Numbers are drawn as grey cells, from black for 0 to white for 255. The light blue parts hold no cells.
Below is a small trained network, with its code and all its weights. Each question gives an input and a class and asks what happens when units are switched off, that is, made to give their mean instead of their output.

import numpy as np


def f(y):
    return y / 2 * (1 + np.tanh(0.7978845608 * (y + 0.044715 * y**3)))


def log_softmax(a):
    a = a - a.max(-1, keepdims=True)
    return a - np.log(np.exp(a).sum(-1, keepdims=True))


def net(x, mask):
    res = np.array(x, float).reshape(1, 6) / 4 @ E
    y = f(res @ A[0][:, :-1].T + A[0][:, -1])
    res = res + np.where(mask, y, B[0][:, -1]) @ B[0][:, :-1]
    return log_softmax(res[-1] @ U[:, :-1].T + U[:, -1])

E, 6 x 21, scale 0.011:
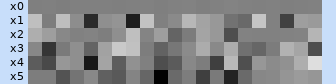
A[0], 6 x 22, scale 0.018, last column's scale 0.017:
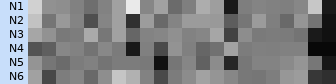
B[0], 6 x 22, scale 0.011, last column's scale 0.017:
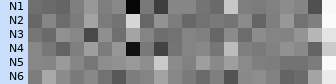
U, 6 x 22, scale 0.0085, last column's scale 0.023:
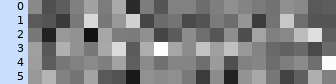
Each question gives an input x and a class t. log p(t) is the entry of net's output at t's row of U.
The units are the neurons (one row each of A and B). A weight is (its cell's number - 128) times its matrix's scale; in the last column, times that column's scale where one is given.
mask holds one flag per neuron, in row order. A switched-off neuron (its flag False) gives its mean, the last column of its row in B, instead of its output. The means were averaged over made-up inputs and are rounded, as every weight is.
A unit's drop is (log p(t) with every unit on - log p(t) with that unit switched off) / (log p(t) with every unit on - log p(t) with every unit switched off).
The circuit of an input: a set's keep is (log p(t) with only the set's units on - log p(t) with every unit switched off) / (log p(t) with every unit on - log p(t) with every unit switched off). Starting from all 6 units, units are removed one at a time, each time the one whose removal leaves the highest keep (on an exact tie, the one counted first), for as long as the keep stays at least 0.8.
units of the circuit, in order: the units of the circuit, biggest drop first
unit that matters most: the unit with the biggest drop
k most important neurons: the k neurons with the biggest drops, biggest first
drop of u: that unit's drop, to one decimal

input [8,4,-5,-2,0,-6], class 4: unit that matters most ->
N5
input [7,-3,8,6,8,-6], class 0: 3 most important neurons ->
N1, N3, N5
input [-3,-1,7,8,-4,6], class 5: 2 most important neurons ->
N6, N4
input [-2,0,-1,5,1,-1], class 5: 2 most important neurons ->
N6, N5
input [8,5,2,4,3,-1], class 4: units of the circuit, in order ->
N3, N5
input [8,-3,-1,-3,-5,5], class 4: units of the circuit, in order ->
N2, N6
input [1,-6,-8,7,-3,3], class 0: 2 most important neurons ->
N4, N2
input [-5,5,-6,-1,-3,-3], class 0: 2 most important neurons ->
N4, N5
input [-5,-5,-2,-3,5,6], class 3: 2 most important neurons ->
N5, N2
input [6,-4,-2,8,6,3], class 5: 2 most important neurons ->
N6, N3
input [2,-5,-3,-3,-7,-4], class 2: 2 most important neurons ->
N3, N2
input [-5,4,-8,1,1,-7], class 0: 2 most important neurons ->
N4, N5
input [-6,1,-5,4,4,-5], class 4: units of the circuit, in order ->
N5, N3
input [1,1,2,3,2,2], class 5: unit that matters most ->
N3
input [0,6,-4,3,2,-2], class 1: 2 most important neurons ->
N2, N1
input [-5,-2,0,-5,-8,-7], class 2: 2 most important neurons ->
N3, N5
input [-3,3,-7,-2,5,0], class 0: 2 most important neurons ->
N4, N3
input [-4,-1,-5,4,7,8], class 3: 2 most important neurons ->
N5, N3
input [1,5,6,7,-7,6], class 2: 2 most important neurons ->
N3, N4
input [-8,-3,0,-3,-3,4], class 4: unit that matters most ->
N2
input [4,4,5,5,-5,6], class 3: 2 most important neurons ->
N5, N4
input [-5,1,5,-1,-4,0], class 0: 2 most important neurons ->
N1, N6
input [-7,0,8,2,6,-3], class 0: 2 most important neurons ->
N1, N3
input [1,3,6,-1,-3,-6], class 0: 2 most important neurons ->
N1, N5
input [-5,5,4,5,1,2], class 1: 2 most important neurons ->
N2, N4
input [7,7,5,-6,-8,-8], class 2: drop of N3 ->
0.8
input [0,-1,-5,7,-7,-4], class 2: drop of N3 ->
0.9
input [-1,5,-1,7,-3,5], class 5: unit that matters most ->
N6
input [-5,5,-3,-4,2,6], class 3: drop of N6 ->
0.1
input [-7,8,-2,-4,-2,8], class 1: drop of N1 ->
0.0
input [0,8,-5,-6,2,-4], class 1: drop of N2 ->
0.8
